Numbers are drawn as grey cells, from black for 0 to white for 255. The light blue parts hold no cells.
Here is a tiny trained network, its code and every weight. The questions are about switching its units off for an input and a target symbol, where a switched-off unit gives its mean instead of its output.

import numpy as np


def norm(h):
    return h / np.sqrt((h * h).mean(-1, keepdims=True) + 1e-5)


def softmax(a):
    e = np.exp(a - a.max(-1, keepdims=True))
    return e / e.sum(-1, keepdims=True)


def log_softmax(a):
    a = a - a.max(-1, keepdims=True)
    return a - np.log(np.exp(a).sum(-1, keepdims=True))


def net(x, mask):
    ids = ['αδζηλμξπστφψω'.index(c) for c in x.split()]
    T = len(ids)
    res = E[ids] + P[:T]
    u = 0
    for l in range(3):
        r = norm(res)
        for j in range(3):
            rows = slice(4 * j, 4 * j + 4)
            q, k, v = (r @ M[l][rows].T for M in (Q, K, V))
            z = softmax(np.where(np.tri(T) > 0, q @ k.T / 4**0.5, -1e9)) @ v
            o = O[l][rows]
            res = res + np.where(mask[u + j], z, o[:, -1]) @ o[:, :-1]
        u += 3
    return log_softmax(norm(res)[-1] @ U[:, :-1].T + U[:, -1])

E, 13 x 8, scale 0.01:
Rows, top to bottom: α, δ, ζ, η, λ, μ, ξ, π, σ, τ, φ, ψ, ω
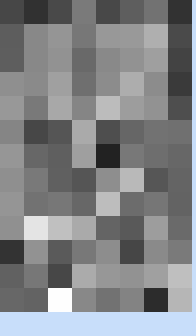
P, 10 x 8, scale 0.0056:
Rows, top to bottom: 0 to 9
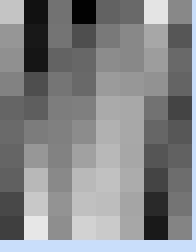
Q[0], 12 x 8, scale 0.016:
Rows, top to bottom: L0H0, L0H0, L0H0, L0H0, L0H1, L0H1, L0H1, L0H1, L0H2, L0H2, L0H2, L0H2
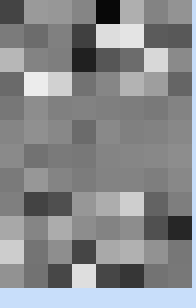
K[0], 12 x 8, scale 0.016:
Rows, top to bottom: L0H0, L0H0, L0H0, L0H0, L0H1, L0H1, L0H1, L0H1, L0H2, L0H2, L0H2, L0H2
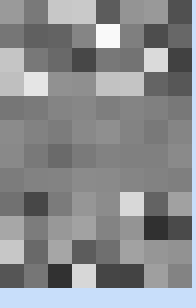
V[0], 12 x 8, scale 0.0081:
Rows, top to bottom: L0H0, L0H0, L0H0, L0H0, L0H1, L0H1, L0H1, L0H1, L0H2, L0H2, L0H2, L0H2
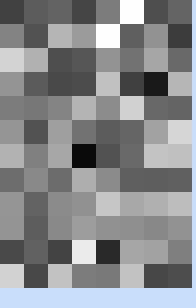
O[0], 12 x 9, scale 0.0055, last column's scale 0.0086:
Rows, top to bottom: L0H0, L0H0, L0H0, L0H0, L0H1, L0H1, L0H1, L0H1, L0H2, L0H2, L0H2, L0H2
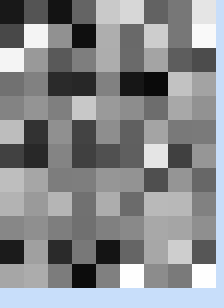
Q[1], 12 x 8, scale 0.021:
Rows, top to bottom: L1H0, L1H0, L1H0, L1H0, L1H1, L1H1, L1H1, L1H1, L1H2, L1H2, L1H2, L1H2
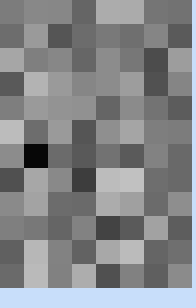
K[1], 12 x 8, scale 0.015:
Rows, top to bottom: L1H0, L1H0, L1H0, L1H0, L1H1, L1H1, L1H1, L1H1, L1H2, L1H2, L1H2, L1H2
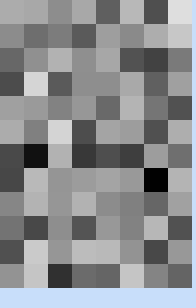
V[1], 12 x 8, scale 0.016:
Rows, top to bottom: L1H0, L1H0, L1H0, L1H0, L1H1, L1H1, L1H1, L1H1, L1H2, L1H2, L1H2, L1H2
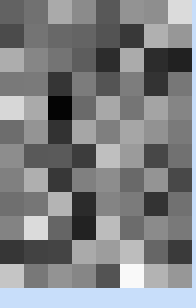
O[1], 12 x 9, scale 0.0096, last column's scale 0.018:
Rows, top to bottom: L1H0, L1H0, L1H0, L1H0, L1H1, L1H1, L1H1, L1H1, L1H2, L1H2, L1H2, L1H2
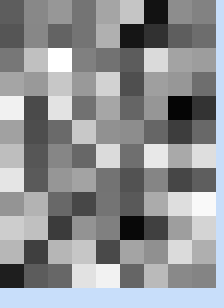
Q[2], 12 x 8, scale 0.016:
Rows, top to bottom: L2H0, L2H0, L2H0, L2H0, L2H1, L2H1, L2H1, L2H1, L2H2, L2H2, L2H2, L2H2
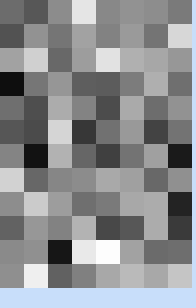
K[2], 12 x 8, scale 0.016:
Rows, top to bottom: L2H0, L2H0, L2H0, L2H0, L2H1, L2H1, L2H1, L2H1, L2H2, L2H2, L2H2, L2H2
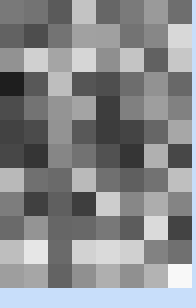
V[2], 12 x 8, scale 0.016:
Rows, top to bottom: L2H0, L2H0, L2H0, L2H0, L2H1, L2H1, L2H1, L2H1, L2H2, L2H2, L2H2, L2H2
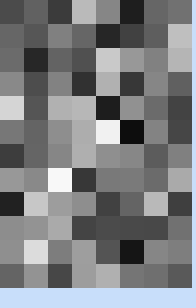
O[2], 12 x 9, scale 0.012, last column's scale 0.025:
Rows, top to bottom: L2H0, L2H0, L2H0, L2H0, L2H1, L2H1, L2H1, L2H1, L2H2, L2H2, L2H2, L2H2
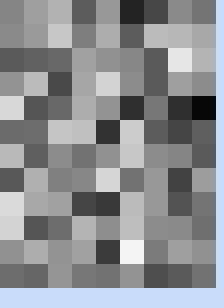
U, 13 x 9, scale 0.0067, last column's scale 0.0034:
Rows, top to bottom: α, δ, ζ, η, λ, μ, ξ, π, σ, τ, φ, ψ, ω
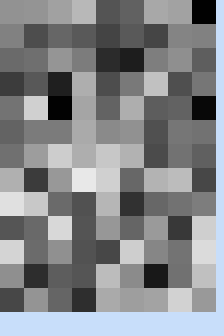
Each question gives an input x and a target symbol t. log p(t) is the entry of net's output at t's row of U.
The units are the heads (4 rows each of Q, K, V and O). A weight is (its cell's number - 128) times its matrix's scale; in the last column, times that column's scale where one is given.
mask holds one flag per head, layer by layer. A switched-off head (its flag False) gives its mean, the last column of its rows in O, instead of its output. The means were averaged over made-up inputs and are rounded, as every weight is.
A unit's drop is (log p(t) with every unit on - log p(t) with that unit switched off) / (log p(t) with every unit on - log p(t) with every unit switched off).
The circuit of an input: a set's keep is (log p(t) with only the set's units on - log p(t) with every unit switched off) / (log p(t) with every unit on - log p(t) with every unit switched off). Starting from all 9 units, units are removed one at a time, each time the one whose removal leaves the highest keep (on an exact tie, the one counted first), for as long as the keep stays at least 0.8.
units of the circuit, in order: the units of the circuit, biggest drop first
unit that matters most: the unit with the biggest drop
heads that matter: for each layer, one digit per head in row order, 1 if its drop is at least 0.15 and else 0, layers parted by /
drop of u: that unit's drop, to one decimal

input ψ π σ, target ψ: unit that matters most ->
L0H2
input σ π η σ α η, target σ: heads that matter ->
100 / 011 / 000
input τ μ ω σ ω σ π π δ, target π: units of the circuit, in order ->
L0H1, L1H1, L0H0, L2H1
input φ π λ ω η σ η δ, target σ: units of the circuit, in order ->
L0H1, L0H0, L1H1, L1H2
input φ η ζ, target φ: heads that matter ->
001 / 111 / 000
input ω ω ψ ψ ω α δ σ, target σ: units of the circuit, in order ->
L0H1, L1H1, L0H0, L1H2
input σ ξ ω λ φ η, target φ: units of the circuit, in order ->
L0H1, L0H2, L1H2, L1H1
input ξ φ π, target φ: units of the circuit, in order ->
L0H2, L1H2, L1H1
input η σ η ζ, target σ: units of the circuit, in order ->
L0H0, L1H1, L1H2
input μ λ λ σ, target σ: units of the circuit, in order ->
L1H1, L0H0, L1H2
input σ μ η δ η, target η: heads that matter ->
110 / 110 / 111
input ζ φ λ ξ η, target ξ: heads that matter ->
111 / 111 / 010
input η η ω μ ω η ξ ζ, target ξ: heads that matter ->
111 / 110 / 010
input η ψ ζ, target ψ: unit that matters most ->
L1H0
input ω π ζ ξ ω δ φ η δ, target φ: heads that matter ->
111 / 011 / 000
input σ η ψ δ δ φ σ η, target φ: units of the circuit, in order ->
L0H2, L1H2, L1H1
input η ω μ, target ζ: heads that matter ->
101 / 111 / 110
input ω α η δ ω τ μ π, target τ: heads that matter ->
111 / 011 / 100
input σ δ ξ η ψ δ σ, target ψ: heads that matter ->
101 / 110 / 001
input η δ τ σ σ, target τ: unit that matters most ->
L0H0
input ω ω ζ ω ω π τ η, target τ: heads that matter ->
110 / 011 / 000
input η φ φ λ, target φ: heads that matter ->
001 / 001 / 000
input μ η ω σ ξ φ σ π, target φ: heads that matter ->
111 / 011 / 000
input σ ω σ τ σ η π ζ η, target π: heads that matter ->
110 / 111 / 010
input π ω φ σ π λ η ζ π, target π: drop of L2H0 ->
0.0
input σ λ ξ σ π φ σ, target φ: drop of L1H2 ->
0.8
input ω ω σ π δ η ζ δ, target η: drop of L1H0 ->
0.4
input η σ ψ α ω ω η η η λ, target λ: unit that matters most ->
L0H1
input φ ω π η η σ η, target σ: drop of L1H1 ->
0.5
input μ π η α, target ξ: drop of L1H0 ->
1.3
